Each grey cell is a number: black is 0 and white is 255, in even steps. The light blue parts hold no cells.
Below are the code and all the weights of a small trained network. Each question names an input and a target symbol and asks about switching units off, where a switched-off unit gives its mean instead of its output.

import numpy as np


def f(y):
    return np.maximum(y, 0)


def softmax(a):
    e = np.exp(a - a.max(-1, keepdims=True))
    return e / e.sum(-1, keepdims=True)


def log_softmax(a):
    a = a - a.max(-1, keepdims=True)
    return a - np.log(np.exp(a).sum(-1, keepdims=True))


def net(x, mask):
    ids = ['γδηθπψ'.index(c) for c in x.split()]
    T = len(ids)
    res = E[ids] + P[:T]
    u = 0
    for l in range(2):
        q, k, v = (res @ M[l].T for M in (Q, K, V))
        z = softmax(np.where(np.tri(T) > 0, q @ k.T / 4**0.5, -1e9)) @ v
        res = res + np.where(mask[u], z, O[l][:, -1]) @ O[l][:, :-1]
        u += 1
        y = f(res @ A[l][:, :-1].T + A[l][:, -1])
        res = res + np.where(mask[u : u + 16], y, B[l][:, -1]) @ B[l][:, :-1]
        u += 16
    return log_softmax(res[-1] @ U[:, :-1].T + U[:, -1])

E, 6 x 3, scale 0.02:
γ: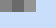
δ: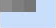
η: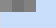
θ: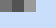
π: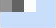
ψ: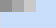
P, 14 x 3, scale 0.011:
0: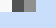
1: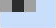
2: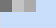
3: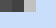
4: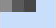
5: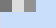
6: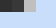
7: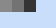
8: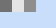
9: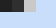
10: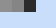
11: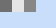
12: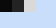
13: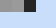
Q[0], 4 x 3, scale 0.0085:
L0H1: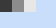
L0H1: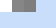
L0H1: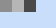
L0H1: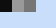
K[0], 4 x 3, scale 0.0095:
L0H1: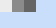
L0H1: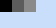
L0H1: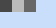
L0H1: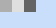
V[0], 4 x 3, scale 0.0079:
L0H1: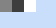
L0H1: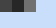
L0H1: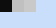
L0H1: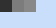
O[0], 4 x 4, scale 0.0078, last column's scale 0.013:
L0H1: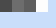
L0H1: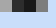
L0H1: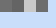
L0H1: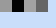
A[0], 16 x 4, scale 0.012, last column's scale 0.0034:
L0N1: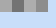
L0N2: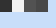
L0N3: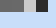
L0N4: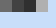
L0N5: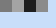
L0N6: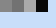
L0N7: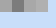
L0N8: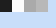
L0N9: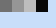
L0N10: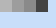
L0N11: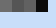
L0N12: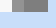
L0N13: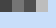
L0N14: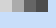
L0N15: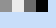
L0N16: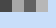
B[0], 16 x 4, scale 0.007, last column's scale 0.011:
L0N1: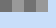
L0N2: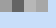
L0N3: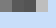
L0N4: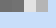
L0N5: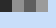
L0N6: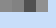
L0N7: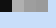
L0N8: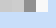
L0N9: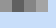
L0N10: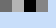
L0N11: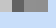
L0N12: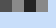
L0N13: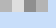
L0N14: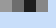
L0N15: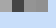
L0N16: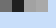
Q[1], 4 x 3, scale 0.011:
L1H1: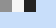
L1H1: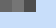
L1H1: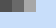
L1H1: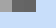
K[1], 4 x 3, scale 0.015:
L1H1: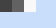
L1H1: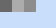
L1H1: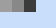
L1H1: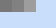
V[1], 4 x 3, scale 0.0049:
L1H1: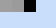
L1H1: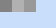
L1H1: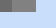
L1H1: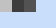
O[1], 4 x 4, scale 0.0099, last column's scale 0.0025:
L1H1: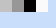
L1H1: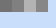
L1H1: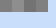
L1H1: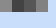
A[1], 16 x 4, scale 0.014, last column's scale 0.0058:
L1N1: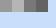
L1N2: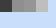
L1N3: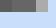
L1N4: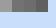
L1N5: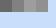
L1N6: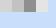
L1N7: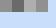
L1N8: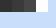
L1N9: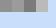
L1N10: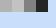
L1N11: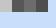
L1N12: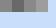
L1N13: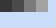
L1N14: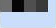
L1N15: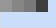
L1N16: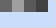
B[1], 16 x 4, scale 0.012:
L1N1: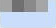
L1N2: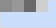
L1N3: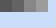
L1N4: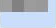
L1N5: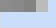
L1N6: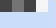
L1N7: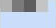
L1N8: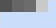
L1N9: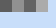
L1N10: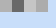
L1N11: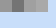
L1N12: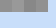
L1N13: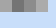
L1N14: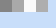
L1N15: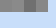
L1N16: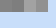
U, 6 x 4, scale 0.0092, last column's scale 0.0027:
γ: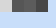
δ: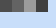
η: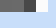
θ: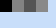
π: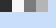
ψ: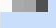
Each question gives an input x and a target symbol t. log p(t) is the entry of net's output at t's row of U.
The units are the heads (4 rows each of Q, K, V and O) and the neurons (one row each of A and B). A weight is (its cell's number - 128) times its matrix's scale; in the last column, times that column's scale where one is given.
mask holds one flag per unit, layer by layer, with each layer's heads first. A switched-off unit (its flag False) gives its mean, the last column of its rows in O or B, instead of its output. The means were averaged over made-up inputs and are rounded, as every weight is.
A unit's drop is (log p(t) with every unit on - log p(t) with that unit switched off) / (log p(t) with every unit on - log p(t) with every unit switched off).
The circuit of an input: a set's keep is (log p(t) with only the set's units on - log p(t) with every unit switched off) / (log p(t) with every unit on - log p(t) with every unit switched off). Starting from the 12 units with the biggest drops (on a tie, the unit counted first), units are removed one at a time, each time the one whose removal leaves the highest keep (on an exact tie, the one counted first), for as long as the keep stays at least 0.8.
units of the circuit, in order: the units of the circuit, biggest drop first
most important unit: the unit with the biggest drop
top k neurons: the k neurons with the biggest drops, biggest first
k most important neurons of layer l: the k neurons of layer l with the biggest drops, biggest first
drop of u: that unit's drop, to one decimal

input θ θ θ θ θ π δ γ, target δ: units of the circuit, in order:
L0N8, L0H1, L1N14
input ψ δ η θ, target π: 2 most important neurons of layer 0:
L0N8, L0N4
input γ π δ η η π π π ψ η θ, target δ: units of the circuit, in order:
L0N8, L1N14, L0H1
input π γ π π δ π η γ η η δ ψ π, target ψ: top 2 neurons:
L0N8, L1N6
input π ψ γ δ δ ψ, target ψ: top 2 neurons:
L1N10, L0N8
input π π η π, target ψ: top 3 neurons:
L1N6, L0N8, L1N8
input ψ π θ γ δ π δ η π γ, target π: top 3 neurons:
L0N8, L0N4, L1N10
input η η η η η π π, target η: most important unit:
L0H1
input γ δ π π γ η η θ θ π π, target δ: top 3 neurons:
L0N8, L1N14, L0N13
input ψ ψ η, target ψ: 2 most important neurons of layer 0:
L0N8, L0N2
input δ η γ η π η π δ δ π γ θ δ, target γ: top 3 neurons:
L0N16, L0N14, L0N12
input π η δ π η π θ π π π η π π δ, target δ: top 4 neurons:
L0N8, L0N5, L1N6, L0N4
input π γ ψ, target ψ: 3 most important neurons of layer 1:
L1N10, L1N7, L1N8
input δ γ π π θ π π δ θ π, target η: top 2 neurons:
L1N6, L0N7
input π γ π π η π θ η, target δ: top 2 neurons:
L0N8, L0N5
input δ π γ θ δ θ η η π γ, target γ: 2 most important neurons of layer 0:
L0N14, L0N12
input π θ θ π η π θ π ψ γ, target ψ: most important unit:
L0N4
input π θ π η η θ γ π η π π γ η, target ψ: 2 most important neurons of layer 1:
L1N6, L1N8
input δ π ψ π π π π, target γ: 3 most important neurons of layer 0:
L0N14, L0N12, L0N8
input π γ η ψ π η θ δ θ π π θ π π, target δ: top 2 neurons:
L0N8, L0N13
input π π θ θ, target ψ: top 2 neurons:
L0N13, L1N6
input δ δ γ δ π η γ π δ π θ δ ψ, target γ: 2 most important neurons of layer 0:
L0N2, L0N16
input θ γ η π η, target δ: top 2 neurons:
L0N8, L1N6
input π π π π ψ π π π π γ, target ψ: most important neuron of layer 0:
L0N13
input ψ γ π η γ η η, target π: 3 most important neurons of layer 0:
L0N8, L0N4, L0N13
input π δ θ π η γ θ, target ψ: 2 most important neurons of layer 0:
L0N4, L0N13
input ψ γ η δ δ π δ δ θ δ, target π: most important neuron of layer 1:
L1N10
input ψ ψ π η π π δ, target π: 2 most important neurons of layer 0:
L0N8, L0N13
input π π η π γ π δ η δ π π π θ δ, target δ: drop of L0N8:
0.5
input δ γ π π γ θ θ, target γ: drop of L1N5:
0.0
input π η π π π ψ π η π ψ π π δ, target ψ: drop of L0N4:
0.3
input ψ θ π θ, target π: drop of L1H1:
0.2
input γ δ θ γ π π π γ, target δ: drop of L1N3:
0.1
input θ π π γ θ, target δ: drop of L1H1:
0.2
